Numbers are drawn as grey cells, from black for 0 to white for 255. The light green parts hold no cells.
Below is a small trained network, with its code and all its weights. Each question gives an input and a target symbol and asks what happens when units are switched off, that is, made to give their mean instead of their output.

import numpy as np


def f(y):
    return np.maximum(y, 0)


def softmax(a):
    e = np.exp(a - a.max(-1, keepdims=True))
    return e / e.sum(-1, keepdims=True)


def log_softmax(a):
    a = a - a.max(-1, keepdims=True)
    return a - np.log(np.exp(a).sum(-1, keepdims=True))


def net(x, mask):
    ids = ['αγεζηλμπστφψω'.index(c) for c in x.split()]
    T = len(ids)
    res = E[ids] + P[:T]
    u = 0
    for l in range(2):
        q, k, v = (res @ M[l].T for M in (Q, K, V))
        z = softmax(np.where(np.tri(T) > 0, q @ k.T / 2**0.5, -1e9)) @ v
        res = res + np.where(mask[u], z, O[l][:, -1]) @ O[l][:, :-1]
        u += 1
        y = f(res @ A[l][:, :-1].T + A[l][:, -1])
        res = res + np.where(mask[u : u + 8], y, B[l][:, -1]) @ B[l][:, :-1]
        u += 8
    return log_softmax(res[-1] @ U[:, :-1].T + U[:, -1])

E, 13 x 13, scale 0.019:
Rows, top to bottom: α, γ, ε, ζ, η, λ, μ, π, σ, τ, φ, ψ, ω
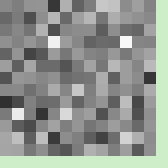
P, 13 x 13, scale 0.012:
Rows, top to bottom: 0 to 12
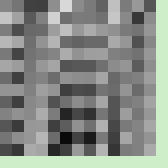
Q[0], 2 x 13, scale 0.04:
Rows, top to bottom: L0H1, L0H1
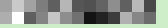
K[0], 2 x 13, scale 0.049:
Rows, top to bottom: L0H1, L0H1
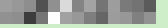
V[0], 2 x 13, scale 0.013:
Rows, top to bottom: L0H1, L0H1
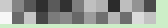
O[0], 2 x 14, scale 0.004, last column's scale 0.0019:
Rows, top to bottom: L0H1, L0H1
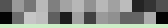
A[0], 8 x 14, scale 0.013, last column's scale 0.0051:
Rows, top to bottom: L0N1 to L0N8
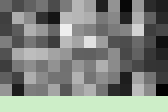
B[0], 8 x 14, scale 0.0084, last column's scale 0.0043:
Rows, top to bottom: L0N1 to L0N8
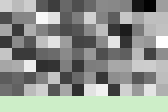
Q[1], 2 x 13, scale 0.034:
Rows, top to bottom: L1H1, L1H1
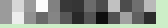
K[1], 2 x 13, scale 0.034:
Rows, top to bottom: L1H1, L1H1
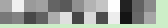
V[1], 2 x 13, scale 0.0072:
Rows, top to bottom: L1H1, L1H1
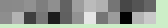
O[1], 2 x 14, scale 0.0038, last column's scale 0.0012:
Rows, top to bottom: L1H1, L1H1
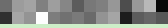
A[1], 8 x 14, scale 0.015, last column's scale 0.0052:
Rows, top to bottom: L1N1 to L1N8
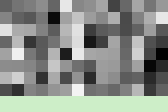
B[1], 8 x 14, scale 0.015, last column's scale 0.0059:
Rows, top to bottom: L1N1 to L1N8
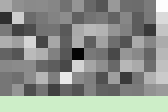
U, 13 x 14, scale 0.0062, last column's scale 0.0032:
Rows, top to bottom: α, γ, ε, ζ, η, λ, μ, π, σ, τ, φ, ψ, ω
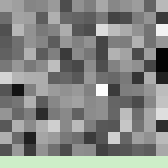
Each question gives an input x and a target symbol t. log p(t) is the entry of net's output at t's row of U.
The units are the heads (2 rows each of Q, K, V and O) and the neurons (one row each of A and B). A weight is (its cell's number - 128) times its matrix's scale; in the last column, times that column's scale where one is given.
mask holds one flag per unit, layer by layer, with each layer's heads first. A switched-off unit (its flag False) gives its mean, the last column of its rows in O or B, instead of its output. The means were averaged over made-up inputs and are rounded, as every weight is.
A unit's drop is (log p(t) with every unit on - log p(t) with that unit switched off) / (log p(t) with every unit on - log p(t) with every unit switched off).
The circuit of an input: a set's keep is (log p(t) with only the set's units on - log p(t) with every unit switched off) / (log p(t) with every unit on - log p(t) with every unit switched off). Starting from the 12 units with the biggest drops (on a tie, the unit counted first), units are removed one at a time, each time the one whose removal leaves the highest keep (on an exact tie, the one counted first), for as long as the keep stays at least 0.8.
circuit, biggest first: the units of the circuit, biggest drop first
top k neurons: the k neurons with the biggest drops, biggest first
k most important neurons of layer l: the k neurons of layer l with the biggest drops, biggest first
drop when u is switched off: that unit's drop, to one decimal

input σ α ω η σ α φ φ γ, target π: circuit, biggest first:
L0N8; L0H1
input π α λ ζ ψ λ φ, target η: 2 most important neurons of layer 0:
L0N7; L0N6
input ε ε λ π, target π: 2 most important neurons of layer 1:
L1N3; L1N5
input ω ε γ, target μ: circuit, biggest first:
L0H1; L0N8; L1N1
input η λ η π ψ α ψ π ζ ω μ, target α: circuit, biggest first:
L0H1; L1N6; L0N4
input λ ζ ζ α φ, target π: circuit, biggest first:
L0H1; L0N8
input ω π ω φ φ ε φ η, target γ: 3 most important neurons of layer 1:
L1N4; L1N5; L1N3
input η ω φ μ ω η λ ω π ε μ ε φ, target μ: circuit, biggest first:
L0N8; L0H1; L1N1
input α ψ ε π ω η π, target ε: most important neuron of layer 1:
L1N2
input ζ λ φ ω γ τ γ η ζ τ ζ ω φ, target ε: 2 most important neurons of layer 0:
L0N6; L0N4
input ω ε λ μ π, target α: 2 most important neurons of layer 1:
L1N6; L1N4
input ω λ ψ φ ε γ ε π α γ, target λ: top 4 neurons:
L1N5; L0N8; L0N3; L1N7
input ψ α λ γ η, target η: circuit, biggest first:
L0H1; L0N7; L0N6
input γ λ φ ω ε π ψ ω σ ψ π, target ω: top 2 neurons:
L1N8; L1N2
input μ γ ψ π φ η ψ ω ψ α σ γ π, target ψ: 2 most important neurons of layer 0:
L0N4; L0N8
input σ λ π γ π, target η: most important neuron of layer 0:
L0N7
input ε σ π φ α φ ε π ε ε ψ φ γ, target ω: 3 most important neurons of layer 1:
L1N8; L1N2; L1N4
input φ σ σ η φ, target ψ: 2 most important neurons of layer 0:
L0N8; L0N4
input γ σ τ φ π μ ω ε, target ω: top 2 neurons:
L0N4; L0N2
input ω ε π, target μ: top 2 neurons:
L0N8; L1N1
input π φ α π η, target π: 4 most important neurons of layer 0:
L0N8; L0N7; L0N2; L0N6
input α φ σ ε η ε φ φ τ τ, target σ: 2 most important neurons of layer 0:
L0N8; L0N2
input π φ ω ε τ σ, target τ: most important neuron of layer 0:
L0N4
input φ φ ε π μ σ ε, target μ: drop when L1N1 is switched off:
0.2
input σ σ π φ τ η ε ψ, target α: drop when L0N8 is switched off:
0.3
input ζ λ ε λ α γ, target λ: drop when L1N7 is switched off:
0.1
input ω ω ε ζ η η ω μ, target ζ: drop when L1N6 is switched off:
0.1
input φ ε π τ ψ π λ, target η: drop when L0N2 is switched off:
0.0
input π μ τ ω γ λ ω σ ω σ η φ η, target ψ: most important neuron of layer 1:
L1N1
